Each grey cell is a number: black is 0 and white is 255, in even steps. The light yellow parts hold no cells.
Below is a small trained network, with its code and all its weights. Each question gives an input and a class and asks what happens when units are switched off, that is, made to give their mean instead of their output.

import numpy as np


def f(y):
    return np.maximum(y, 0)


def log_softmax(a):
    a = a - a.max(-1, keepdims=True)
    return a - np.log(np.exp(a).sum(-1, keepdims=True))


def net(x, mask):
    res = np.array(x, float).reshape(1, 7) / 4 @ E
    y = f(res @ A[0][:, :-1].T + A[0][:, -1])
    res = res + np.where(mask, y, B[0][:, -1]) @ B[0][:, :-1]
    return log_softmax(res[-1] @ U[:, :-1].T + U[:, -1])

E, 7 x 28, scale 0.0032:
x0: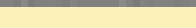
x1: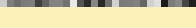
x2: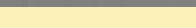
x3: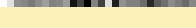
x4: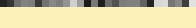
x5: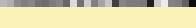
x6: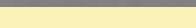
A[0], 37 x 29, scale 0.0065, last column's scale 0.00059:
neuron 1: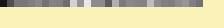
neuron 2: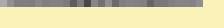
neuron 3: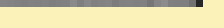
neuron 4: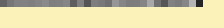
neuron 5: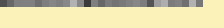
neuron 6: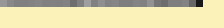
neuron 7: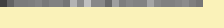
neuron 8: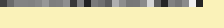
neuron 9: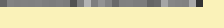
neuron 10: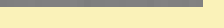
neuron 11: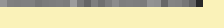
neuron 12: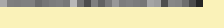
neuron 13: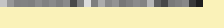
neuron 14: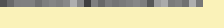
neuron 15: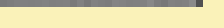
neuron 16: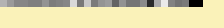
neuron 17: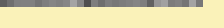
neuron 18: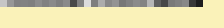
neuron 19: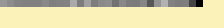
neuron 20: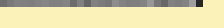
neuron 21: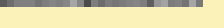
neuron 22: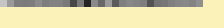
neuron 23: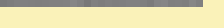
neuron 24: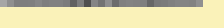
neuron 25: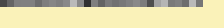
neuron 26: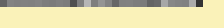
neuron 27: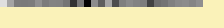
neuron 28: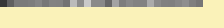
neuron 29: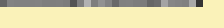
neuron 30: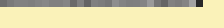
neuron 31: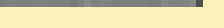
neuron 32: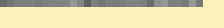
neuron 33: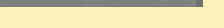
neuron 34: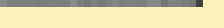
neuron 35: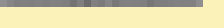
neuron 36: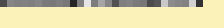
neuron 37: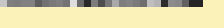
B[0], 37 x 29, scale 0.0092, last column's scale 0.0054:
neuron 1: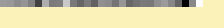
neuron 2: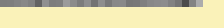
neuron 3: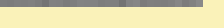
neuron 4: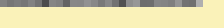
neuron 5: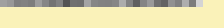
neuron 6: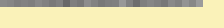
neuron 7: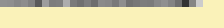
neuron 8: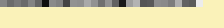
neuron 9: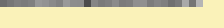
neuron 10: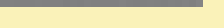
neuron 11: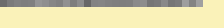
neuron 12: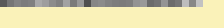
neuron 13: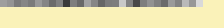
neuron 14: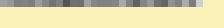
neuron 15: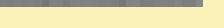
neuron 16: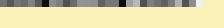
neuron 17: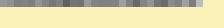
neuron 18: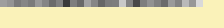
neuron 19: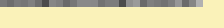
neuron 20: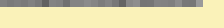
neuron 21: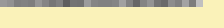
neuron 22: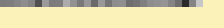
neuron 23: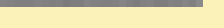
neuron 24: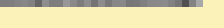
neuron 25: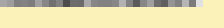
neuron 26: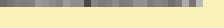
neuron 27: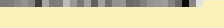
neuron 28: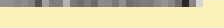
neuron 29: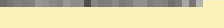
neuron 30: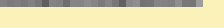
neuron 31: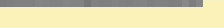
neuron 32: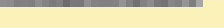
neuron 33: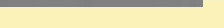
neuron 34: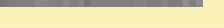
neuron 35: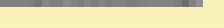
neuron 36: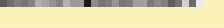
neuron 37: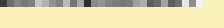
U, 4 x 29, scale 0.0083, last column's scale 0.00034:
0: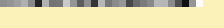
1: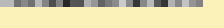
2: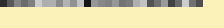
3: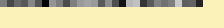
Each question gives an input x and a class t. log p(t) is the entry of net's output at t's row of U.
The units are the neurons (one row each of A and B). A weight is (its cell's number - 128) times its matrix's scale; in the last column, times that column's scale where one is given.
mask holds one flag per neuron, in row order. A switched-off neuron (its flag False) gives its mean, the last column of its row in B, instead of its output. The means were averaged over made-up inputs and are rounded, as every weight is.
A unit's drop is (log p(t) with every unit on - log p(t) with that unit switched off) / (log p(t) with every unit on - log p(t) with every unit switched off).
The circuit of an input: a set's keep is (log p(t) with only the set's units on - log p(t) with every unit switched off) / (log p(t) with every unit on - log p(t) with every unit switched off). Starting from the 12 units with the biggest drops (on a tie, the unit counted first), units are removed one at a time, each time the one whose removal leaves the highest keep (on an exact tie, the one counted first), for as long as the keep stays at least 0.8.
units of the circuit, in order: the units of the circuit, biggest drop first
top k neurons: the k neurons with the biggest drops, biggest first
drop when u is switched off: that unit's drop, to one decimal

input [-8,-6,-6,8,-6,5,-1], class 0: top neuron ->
(neuron 27)
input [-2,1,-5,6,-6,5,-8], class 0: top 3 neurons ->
(neuron 27; neuron 22; neuron 25)
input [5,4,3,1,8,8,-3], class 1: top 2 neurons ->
(neuron 25; neuron 5)
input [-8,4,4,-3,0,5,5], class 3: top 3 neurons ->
(neuron 16; neuron 36; neuron 19)
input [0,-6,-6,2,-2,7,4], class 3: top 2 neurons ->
(neuron 16; neuron 37)
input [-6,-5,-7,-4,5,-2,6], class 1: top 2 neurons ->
(neuron 37; neuron 25)
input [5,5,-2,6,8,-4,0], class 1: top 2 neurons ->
(neuron 25; neuron 5)
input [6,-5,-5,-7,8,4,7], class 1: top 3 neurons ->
(neuron 25; neuron 5; neuron 14)
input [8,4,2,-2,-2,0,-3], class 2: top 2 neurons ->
(neuron 37; neuron 27)
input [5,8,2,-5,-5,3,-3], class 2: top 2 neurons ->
(neuron 37; neuron 12)
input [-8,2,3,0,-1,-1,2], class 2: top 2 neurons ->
(neuron 16; neuron 25)
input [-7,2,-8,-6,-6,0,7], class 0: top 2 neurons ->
(neuron 1; neuron 28)
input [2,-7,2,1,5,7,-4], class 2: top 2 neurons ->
(neuron 36; neuron 8)
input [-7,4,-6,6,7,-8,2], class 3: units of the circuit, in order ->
(neuron 8)
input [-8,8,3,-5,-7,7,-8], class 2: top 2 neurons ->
(neuron 37; neuron 12)
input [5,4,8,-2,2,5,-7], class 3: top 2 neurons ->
(neuron 16; neuron 36)
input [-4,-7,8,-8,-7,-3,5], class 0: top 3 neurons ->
(neuron 1; neuron 28; neuron 7)
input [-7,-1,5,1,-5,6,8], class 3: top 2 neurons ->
(neuron 16; neuron 25)
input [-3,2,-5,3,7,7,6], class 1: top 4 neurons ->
(neuron 25; neuron 8; neuron 5; neuron 14)
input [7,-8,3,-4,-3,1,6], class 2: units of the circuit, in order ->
(neuron 36)
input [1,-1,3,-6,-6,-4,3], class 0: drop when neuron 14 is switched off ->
0.2
